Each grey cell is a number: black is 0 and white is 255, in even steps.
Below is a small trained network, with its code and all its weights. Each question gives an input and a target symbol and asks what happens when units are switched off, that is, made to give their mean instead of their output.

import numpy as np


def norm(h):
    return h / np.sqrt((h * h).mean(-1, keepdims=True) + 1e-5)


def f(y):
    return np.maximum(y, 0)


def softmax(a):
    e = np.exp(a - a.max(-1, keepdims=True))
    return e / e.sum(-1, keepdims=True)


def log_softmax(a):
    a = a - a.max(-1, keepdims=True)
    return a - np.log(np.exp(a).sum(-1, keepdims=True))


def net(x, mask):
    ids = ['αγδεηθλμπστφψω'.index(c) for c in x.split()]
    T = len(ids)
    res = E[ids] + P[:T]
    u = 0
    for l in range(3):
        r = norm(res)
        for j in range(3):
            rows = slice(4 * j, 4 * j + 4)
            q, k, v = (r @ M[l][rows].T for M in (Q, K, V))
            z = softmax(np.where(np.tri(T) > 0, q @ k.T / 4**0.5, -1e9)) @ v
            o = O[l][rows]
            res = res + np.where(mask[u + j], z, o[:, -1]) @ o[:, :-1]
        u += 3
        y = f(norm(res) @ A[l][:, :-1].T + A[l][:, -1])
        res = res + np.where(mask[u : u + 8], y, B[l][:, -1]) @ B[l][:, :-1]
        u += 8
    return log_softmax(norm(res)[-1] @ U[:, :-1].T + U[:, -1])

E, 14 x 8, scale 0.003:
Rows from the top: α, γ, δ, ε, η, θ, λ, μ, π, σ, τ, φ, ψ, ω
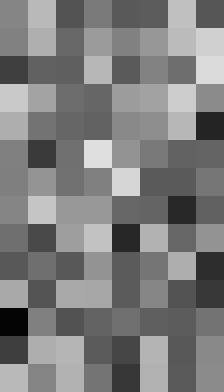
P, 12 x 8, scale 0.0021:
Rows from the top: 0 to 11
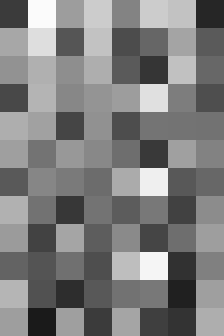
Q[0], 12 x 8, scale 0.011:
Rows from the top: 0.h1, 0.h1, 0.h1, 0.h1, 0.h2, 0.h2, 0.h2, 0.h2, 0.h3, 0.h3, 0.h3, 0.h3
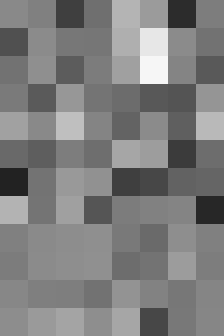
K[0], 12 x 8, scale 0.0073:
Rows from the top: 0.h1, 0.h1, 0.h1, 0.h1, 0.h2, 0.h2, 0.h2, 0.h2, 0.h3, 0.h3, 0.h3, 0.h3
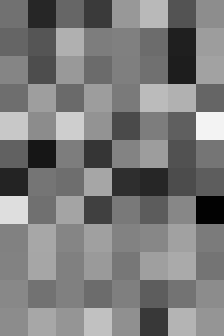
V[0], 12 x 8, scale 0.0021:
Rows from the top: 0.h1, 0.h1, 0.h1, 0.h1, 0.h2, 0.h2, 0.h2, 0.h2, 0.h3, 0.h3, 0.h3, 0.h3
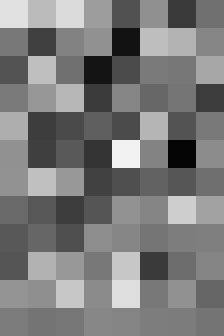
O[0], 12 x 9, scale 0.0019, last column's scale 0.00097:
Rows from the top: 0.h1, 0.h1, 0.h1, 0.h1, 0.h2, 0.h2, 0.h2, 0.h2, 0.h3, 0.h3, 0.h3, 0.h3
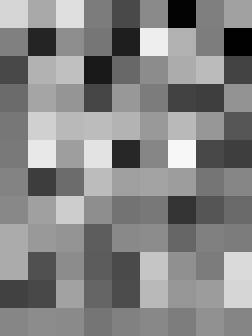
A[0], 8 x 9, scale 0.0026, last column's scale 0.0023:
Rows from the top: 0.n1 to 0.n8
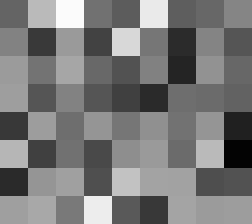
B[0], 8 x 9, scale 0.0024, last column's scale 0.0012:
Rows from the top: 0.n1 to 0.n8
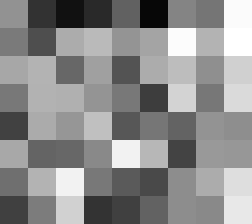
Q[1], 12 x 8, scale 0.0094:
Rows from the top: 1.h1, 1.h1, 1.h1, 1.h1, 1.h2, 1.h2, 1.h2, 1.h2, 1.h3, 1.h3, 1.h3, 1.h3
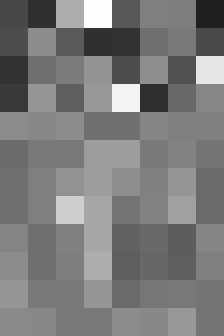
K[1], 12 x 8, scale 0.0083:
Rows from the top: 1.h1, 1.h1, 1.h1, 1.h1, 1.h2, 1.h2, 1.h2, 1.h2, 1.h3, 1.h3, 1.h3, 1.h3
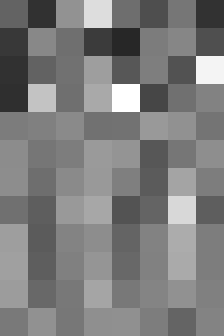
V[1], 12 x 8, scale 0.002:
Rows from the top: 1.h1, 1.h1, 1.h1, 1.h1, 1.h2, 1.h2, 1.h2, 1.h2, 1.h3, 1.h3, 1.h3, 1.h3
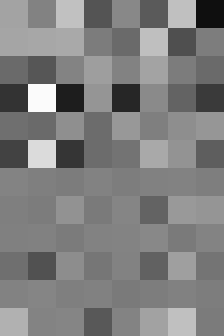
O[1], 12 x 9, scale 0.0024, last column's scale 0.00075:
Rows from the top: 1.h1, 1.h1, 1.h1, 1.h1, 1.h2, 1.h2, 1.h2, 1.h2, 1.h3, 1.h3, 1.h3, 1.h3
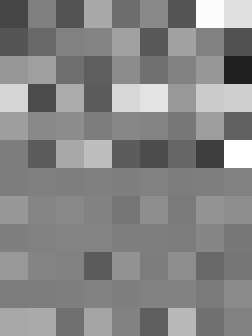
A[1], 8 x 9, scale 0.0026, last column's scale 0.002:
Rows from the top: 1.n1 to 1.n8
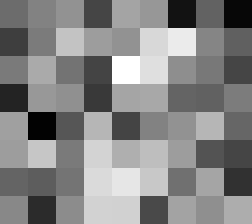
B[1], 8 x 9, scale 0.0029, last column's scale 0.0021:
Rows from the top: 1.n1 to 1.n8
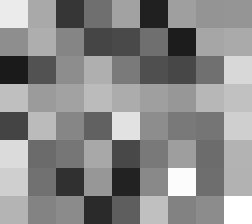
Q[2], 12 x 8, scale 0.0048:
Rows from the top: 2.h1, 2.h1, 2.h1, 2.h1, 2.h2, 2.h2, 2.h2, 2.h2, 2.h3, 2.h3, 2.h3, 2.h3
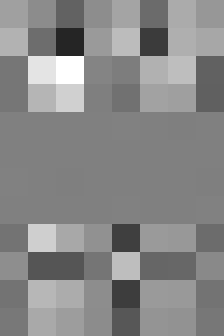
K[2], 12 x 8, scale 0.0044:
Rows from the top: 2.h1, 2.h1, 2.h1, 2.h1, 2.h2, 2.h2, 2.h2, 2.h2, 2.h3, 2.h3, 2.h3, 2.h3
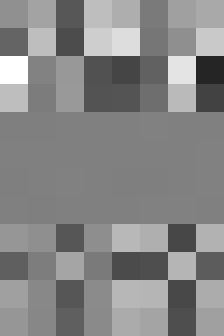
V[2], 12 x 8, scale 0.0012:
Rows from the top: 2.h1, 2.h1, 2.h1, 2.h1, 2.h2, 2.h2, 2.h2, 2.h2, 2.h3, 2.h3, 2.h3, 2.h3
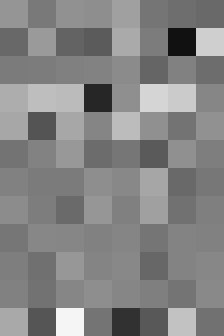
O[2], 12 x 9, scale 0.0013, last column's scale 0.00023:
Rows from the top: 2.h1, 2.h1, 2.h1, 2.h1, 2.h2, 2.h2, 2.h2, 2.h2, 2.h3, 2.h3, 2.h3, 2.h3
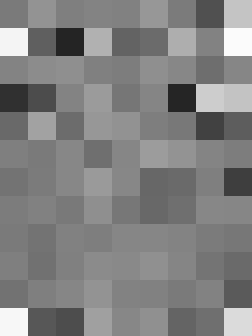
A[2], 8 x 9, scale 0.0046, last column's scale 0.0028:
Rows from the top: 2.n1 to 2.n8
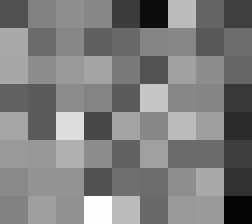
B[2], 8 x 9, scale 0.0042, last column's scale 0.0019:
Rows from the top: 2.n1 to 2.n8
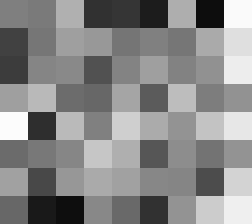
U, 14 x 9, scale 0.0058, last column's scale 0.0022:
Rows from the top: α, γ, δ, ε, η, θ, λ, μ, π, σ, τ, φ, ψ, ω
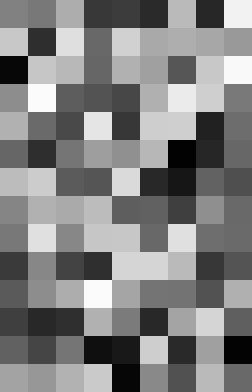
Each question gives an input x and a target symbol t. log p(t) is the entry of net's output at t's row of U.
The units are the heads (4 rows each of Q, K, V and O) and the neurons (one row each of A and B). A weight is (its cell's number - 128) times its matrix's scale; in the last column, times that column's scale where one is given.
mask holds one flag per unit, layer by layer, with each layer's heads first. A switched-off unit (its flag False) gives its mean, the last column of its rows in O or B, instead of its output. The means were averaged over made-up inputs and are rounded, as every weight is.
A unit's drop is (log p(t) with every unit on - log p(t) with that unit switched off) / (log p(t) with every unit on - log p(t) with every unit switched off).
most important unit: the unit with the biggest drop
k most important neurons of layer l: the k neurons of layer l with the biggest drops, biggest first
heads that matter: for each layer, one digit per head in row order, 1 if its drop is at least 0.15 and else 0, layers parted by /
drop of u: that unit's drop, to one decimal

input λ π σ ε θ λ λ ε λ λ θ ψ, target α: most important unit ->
0.n1
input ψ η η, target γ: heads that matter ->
010 / 100 / 000
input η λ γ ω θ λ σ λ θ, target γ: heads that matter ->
000 / 010 / 000
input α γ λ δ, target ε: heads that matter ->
100 / 100 / 000
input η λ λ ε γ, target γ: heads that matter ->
000 / 100 / 000
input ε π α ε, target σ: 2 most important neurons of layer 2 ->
[2.n8; 2.n5]
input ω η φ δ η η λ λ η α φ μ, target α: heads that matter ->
010 / 000 / 000
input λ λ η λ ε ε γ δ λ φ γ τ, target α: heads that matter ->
000 / 100 / 000
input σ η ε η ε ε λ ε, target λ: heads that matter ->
010 / 000 / 000
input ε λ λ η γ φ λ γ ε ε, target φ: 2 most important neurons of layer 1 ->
[1.n3; 1.n8]
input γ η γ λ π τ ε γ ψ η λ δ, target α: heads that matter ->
011 / 100 / 000
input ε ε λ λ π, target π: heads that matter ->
000 / 100 / 000
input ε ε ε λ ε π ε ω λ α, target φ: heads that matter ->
000 / 000 / 000
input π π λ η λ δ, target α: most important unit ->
1.h1
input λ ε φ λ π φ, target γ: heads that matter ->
010 / 100 / 000
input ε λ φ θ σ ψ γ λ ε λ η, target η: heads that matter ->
010 / 000 / 000
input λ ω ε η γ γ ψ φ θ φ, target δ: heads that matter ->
110 / 000 / 000
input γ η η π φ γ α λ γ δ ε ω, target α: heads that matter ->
010 / 100 / 000
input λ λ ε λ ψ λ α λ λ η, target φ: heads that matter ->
110 / 100 / 000
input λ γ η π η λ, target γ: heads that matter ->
100 / 000 / 000
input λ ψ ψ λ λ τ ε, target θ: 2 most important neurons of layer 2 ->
[2.n8; 2.n1]
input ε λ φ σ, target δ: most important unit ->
0.h1
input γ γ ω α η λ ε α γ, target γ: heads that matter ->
010 / 000 / 000
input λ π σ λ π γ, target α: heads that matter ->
010 / 100 / 000
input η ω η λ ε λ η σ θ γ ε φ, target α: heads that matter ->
010 / 000 / 000
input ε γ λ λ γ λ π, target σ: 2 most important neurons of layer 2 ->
[2.n4; 2.n5]
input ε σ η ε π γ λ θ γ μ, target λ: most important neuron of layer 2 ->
[2.n8]
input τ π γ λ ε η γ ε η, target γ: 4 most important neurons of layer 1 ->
[1.n8; 1.n3; 1.n5; 1.n7]
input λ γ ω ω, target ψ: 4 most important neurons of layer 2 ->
[2.n1; 2.n5; 2.n2; 2.n8]
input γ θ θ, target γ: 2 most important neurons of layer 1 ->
[1.n8; 1.n3]
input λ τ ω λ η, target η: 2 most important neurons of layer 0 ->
[0.n1; 0.n7]
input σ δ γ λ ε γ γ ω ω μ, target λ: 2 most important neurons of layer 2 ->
[2.n1; 2.n8]
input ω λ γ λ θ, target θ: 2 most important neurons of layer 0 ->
[0.n8; 0.n7]
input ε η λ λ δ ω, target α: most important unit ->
1.h1
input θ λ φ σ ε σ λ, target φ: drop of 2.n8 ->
0.6
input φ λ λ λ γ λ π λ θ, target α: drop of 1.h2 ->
0.0
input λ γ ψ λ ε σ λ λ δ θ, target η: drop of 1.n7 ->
0.2
